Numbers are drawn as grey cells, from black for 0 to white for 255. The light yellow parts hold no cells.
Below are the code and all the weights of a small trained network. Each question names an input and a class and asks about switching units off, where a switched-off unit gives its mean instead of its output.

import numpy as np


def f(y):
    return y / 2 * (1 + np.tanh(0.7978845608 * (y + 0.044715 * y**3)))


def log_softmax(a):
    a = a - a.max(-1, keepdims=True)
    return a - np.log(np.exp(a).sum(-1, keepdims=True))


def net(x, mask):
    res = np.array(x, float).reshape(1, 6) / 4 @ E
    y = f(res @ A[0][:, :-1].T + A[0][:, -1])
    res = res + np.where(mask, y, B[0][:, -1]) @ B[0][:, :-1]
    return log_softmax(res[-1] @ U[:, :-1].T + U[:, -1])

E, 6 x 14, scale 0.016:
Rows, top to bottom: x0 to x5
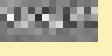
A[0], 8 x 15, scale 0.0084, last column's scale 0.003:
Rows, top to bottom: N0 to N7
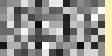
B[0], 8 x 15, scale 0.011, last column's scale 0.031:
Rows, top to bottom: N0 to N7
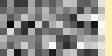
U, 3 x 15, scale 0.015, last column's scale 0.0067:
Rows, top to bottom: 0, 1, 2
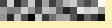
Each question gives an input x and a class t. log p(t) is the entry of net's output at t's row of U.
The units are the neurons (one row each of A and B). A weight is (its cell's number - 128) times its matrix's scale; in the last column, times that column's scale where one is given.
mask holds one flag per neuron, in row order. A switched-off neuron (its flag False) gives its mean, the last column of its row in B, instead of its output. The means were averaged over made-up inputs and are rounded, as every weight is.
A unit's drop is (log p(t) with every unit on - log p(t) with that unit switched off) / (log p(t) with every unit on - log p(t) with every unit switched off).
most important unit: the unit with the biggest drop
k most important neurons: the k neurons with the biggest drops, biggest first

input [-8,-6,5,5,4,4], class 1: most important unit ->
N6
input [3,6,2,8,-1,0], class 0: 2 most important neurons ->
[N4; N0]
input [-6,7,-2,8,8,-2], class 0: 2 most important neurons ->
[N4; N6]
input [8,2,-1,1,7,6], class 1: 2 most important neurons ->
[N3; N7]
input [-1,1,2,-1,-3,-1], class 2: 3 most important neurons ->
[N6; N4; N0]
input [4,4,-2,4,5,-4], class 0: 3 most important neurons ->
[N6; N3; N4]
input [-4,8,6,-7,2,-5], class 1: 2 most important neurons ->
[N2; N5]
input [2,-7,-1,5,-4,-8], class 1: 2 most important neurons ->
[N6; N7]
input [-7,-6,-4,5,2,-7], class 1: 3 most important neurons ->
[N3; N7; N6]
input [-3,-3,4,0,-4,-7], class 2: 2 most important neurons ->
[N3; N2]
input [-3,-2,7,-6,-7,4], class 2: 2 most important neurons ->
[N3; N4]
